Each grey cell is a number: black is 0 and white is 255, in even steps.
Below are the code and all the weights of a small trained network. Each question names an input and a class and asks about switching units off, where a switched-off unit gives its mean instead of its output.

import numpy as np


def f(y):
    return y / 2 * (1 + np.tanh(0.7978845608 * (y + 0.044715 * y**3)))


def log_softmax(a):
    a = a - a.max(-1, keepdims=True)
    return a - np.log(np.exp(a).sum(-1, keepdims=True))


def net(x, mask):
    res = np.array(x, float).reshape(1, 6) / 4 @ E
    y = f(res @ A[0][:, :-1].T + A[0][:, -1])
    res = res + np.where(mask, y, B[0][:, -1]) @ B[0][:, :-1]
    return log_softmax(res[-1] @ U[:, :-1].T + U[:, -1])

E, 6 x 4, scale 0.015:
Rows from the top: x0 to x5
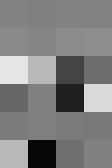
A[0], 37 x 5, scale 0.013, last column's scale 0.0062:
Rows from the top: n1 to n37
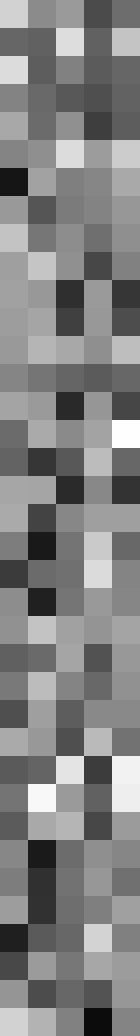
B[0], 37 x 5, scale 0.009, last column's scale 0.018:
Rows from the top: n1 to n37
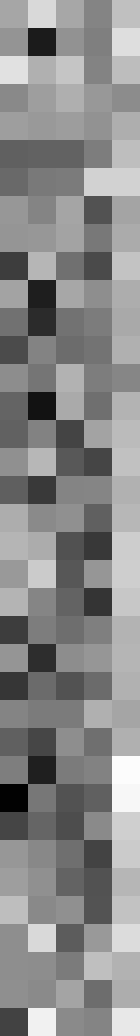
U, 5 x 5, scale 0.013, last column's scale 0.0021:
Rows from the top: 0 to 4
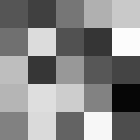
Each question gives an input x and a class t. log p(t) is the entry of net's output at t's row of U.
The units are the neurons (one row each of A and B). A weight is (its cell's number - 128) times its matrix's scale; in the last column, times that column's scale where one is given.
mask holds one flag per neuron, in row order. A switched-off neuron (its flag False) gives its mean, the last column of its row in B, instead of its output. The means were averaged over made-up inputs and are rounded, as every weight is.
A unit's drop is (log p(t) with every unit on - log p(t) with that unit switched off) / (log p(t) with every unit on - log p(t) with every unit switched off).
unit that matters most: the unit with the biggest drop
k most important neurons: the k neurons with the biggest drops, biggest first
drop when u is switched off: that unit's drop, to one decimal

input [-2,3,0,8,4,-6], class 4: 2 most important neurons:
n34; n21
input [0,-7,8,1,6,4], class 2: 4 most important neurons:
n15; n11; n18; n12
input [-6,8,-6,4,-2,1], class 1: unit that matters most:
n20
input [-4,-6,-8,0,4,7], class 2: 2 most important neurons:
n2; n37
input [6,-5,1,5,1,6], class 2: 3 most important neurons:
n37; n11; n15
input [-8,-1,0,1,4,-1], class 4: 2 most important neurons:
n28; n2
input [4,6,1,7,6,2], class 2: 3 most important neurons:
n11; n15; n37
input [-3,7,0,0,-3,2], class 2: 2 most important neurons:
n37; n34
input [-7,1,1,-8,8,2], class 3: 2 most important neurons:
n37; n1
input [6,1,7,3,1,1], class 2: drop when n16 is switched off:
0.0
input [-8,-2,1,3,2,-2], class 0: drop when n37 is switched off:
0.1
